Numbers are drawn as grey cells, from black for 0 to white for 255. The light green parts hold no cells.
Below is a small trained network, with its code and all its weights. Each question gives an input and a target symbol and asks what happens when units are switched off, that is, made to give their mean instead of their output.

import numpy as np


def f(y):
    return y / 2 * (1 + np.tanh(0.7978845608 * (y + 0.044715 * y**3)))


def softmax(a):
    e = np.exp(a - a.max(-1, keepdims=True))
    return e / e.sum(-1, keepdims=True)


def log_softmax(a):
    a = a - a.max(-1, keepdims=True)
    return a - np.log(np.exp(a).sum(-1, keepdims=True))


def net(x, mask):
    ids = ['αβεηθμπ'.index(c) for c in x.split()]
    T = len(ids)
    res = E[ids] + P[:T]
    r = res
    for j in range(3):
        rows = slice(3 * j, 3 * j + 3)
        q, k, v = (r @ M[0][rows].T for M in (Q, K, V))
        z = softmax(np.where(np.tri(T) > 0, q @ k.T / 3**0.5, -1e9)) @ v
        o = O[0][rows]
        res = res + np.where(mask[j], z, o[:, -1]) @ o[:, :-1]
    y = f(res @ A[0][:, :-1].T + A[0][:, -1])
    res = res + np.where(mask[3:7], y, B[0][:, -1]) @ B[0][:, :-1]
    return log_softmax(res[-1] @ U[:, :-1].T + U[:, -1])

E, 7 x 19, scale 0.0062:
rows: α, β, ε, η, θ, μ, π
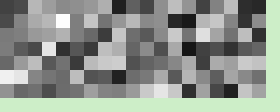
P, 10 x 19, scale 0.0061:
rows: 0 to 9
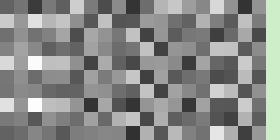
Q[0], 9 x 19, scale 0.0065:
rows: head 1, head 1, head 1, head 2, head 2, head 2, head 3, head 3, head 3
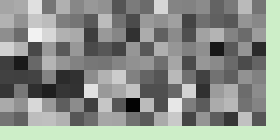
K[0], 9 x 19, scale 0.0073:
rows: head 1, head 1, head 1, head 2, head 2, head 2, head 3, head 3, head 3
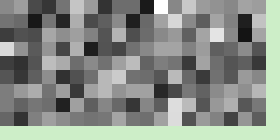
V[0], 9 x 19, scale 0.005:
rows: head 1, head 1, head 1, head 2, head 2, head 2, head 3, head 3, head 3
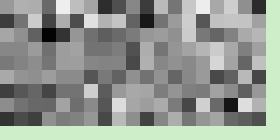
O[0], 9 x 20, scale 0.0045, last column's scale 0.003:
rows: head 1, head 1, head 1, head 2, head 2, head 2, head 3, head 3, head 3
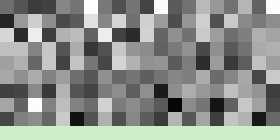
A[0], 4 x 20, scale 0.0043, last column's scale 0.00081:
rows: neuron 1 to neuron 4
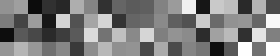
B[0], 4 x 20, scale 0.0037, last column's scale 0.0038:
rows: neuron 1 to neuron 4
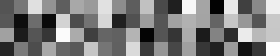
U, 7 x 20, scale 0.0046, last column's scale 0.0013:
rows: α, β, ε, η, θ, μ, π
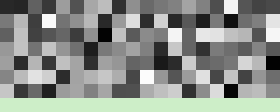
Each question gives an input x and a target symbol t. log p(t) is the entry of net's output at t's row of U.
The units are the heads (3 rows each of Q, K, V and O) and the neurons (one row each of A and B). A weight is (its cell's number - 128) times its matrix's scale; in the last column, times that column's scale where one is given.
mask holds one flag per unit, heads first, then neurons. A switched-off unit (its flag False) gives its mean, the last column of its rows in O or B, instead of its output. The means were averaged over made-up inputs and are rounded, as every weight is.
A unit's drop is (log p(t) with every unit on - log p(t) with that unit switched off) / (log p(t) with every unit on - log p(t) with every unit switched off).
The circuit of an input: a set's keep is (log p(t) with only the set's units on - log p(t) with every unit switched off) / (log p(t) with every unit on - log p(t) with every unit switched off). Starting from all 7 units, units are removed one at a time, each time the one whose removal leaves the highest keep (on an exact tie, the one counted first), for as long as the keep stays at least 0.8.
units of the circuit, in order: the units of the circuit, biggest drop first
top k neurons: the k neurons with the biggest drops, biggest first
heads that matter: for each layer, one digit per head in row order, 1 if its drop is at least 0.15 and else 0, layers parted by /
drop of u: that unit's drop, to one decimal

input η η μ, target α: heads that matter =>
010
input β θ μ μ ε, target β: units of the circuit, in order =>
head 1; head 3; neuron 4
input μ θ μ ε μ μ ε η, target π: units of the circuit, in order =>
head 1; neuron 1
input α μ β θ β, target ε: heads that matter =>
001
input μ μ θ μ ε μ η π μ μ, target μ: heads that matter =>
001
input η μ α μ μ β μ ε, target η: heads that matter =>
100
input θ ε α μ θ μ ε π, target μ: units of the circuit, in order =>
head 1
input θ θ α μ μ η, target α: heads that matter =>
010
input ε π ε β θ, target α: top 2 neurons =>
neuron 4; neuron 2
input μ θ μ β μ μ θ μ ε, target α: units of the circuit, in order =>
head 3; head 2; neuron 2; neuron 4
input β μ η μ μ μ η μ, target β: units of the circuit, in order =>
head 1; head 3
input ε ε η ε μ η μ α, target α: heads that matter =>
101
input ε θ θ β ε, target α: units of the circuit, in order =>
head 3; neuron 2
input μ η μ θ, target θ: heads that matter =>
011
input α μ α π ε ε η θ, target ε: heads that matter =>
001
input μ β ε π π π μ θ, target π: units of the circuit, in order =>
head 1
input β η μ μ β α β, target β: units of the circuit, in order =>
head 1; head 2
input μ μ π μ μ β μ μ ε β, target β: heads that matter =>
101
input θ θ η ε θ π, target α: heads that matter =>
011
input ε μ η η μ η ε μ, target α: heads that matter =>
101
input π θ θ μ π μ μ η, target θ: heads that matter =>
101
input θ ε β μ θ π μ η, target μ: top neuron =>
neuron 3
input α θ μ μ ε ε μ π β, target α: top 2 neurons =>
neuron 2; neuron 4
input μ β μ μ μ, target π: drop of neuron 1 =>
0.1
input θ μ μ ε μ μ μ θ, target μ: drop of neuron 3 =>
0.2
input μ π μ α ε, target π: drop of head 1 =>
0.9
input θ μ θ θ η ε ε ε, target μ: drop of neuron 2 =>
0.0
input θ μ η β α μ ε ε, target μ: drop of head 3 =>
0.2
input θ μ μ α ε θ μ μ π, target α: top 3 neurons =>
neuron 2; neuron 4; neuron 3
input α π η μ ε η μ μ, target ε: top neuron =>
neuron 1
